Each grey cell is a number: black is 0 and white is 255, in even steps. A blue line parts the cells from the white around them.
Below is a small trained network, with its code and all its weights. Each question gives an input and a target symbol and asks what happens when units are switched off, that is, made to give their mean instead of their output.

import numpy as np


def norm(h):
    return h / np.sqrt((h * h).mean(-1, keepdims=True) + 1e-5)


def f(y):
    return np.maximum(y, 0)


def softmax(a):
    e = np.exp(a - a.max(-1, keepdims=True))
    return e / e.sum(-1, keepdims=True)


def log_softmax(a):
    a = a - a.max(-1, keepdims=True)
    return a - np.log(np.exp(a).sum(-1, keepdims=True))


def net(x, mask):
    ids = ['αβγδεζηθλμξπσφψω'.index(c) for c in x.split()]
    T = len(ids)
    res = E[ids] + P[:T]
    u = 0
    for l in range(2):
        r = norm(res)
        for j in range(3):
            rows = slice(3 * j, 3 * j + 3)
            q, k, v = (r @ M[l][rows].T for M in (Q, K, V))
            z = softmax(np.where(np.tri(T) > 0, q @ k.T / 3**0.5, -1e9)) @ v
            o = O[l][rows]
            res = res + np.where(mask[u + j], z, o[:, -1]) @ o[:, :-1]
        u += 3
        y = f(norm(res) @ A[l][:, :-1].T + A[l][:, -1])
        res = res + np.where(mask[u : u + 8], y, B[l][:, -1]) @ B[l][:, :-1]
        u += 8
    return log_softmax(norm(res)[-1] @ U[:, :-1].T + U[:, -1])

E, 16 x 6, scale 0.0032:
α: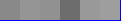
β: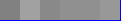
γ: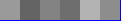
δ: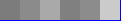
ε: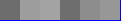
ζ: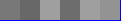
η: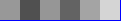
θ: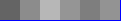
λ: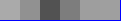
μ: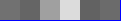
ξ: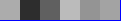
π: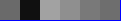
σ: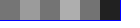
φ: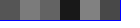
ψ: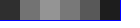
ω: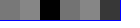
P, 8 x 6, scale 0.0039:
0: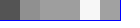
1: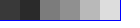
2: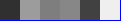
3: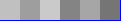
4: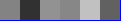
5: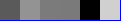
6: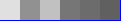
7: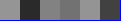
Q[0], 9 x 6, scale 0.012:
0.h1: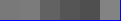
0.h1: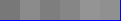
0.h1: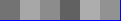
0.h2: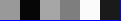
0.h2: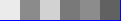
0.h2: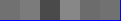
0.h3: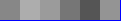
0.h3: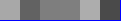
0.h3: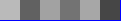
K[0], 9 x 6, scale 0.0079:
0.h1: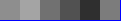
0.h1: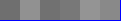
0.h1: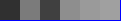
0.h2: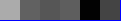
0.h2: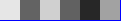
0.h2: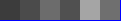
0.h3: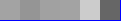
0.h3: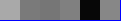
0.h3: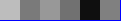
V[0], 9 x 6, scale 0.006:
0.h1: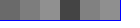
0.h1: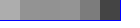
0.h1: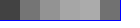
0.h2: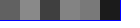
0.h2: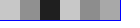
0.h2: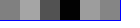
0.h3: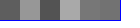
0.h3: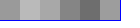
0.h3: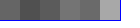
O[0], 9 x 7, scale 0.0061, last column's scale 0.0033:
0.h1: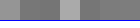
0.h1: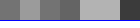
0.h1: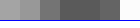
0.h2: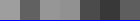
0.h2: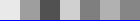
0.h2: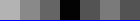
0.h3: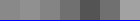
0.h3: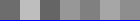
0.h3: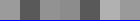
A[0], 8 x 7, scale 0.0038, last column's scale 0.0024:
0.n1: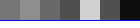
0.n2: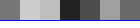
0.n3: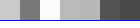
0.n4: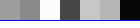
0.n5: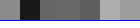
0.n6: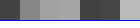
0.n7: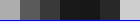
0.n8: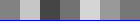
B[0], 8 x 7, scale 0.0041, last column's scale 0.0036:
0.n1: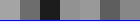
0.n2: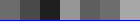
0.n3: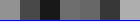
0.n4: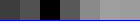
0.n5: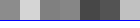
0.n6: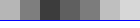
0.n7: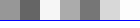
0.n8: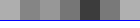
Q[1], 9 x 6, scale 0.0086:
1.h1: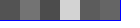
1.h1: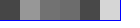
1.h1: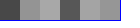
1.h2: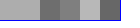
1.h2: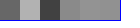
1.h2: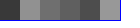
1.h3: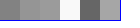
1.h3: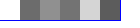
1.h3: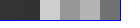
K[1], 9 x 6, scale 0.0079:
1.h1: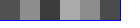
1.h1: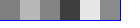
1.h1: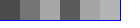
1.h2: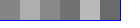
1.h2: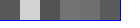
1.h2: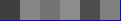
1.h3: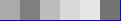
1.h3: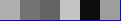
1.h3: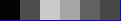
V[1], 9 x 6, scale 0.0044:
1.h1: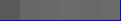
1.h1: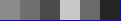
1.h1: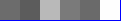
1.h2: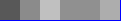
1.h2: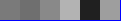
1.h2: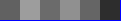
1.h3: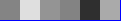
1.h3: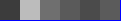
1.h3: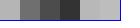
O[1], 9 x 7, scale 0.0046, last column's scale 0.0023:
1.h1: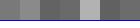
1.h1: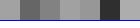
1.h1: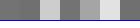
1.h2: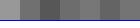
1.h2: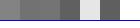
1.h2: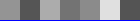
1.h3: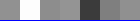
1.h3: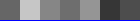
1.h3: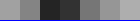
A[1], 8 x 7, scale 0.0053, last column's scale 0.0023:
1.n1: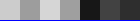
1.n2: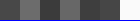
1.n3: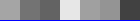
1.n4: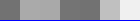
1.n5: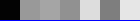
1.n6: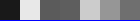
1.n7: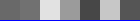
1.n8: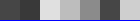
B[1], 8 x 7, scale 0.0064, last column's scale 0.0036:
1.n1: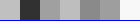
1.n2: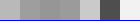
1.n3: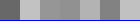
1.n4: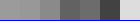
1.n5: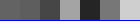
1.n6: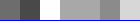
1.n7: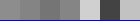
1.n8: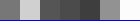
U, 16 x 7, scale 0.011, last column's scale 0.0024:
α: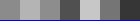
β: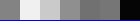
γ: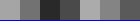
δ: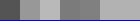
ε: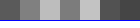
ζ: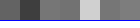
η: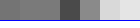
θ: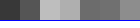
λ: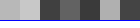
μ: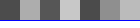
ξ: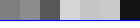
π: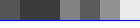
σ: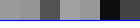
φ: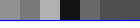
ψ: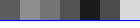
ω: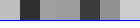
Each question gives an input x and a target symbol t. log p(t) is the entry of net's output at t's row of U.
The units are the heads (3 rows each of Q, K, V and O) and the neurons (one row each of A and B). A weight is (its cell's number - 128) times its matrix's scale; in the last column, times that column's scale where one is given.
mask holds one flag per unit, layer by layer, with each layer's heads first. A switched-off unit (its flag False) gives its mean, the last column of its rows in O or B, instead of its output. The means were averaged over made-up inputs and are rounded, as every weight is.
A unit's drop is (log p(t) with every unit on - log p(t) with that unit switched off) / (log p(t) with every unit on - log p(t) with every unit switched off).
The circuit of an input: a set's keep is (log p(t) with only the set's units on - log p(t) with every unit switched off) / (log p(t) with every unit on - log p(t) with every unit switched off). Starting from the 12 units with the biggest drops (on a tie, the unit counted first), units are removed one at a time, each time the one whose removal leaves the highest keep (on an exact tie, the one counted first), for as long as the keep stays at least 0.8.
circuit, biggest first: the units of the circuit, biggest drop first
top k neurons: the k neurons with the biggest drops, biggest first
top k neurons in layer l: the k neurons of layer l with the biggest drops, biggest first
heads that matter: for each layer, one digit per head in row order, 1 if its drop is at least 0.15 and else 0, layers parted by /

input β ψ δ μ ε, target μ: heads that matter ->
010 / 000
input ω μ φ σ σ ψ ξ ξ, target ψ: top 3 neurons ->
1.n8, 0.n5, 1.n1
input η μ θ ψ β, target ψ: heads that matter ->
010 / 000
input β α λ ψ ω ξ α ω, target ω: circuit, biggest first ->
0.n7
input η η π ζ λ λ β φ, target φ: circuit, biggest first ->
0.h2, 1.h1
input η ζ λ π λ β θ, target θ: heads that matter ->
011 / 000
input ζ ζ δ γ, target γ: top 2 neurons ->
0.n4, 0.n7
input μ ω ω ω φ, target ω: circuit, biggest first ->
0.h2, 0.n7
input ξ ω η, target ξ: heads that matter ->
010 / 001
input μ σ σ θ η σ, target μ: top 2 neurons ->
1.n5, 1.n8
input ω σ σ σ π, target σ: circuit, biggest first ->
0.h2, 0.n7, 1.n2, 1.n8
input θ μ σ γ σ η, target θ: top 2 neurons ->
1.n6, 1.n5
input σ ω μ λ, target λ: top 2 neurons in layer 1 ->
1.n6, 1.n2
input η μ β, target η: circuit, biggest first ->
0.h2, 1.h1
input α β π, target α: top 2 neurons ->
1.n2, 0.n7
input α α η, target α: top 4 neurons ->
0.n7, 1.n2, 1.n6, 0.n6
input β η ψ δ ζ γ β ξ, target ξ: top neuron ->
1.n8
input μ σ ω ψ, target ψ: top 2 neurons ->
1.n8, 1.n5
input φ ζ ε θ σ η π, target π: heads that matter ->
110 / 000
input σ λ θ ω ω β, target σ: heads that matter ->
000 / 100
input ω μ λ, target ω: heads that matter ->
010 / 000
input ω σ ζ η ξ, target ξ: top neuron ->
1.n3
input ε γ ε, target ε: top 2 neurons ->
1.n6, 1.n2
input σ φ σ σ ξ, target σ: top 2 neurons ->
0.n3, 0.n7
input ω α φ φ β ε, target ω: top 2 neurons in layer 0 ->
0.n2, 0.n7
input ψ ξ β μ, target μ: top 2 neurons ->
1.n5, 1.n8
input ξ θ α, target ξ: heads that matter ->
010 / 001
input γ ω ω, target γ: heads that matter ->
010 / 001
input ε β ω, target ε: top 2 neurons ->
1.n6, 1.n2
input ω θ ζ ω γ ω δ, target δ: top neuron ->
1.n6
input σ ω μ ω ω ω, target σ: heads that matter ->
100 / 100
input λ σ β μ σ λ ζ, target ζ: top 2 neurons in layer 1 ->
1.n6, 1.n8
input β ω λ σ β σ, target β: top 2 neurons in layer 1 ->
1.n6, 1.n1
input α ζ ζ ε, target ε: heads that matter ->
111 / 001
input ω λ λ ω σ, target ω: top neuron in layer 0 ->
0.n7
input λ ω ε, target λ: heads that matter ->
010 / 001
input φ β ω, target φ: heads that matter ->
010 / 000
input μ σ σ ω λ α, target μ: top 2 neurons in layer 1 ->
1.n5, 1.n8
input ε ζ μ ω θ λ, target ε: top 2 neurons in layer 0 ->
0.n7, 0.n6
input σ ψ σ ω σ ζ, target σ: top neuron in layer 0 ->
0.n6
